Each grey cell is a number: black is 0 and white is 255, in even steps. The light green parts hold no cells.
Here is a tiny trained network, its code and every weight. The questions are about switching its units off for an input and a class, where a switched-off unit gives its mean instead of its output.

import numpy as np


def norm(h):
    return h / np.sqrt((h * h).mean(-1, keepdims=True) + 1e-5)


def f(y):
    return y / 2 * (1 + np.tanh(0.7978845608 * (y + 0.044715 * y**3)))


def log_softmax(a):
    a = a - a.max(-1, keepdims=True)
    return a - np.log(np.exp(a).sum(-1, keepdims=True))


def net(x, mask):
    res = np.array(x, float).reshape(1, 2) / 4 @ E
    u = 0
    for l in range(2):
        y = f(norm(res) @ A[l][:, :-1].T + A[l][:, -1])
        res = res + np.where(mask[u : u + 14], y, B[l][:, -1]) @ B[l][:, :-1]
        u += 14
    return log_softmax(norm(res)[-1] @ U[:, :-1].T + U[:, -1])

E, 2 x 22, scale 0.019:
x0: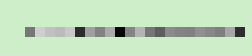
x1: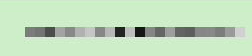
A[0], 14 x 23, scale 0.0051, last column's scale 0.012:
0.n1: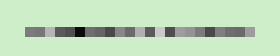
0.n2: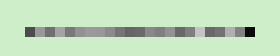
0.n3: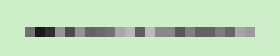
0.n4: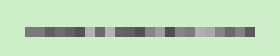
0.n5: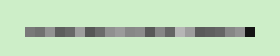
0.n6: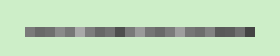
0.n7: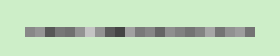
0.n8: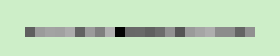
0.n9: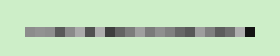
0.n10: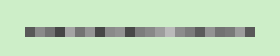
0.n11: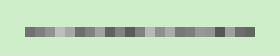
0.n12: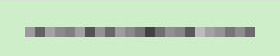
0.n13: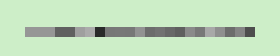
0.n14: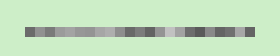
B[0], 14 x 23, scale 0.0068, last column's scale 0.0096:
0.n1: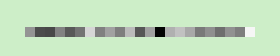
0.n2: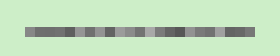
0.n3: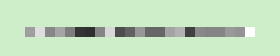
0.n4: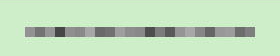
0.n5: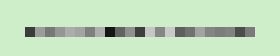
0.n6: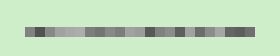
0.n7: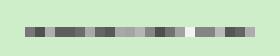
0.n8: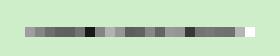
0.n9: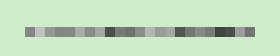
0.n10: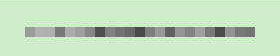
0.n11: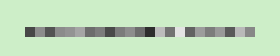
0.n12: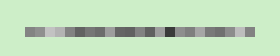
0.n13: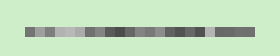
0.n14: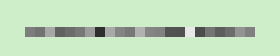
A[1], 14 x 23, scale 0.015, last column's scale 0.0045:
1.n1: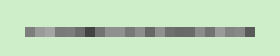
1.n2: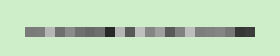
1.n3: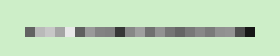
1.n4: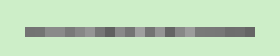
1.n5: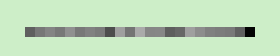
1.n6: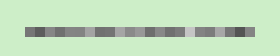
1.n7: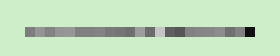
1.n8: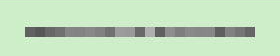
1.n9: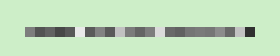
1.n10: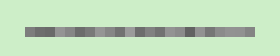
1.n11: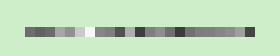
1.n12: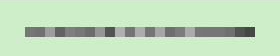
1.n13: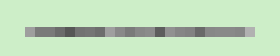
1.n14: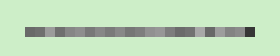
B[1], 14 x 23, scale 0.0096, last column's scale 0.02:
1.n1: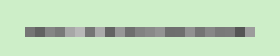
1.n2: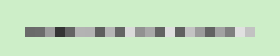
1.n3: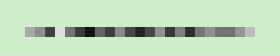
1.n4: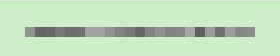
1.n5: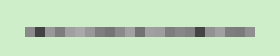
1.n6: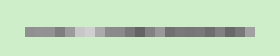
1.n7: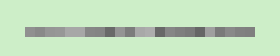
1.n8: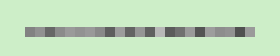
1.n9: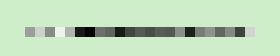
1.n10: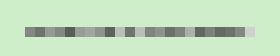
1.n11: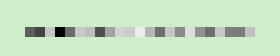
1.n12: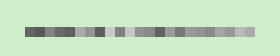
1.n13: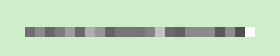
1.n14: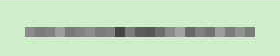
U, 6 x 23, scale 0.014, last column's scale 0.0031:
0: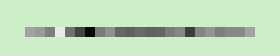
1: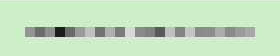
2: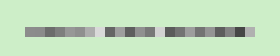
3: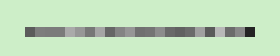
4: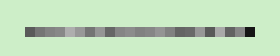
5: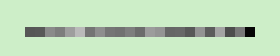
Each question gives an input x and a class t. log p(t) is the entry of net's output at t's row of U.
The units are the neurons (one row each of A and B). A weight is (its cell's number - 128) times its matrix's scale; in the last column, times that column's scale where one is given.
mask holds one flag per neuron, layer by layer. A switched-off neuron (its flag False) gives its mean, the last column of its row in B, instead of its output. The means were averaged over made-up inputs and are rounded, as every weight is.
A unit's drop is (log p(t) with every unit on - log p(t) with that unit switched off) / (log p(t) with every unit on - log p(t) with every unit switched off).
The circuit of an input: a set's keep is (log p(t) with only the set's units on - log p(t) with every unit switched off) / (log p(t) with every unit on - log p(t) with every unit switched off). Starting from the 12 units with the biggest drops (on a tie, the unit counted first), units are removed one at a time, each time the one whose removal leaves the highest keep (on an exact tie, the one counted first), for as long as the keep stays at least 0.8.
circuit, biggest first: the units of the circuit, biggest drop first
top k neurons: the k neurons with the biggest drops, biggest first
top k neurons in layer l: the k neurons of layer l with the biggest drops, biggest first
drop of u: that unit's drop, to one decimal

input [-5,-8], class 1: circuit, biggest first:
(1.n2)
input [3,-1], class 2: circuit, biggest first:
(1.n9; 1.n2)
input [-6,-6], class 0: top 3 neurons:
(1.n9; 1.n11; 0.n7)
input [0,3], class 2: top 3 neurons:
(1.n2; 1.n11; 1.n9)
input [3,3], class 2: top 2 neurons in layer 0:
(0.n8; 0.n3)
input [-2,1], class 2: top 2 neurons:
(0.n3; 1.n9)
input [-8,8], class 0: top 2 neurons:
(1.n9; 0.n1)
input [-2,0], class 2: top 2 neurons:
(0.n3; 1.n9)
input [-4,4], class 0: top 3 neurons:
(0.n1; 1.n9; 1.n2)
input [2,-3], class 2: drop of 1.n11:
0.1
